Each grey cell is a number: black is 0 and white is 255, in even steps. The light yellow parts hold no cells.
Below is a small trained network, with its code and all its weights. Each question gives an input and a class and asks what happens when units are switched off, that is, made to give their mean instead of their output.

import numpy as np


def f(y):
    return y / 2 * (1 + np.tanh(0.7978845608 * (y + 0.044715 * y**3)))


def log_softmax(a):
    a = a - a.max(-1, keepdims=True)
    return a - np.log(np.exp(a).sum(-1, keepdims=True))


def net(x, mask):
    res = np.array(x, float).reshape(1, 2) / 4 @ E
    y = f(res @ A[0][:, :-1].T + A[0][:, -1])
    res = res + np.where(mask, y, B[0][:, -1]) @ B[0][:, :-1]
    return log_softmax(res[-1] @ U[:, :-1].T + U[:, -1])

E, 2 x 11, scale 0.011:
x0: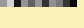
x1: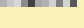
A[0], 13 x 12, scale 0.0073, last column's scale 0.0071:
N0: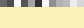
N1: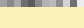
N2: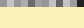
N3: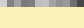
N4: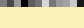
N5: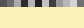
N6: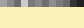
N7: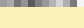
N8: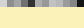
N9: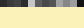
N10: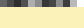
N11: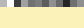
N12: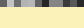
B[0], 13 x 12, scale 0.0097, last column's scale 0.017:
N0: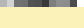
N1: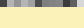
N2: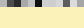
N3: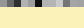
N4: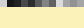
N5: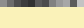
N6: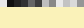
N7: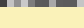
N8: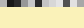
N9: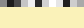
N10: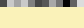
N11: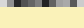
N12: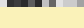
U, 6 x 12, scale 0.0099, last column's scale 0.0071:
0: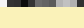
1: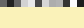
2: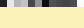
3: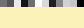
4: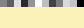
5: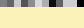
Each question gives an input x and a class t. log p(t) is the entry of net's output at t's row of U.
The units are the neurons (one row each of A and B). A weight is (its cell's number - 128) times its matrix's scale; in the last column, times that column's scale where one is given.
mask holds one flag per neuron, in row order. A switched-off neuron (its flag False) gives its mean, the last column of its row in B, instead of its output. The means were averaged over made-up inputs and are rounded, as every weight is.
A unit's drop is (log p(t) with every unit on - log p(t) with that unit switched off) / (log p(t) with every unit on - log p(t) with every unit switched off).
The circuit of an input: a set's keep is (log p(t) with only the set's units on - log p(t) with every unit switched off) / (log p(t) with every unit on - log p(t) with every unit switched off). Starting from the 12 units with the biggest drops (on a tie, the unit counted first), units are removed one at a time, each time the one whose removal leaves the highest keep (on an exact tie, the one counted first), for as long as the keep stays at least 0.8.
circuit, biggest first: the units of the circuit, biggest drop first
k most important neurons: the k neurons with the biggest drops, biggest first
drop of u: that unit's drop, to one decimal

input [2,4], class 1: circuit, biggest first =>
(N0)
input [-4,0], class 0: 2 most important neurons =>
(N10; N4)
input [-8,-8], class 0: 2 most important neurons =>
(N5; N0)
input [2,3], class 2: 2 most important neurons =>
(N9; N12)
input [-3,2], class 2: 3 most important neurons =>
(N12; N6; N11)
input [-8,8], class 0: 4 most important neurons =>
(N0; N4; N5; N10)
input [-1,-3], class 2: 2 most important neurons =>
(N8; N2)
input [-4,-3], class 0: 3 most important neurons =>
(N7; N1; N5)
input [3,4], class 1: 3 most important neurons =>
(N0; N10; N5)
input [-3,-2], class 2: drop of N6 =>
0.1
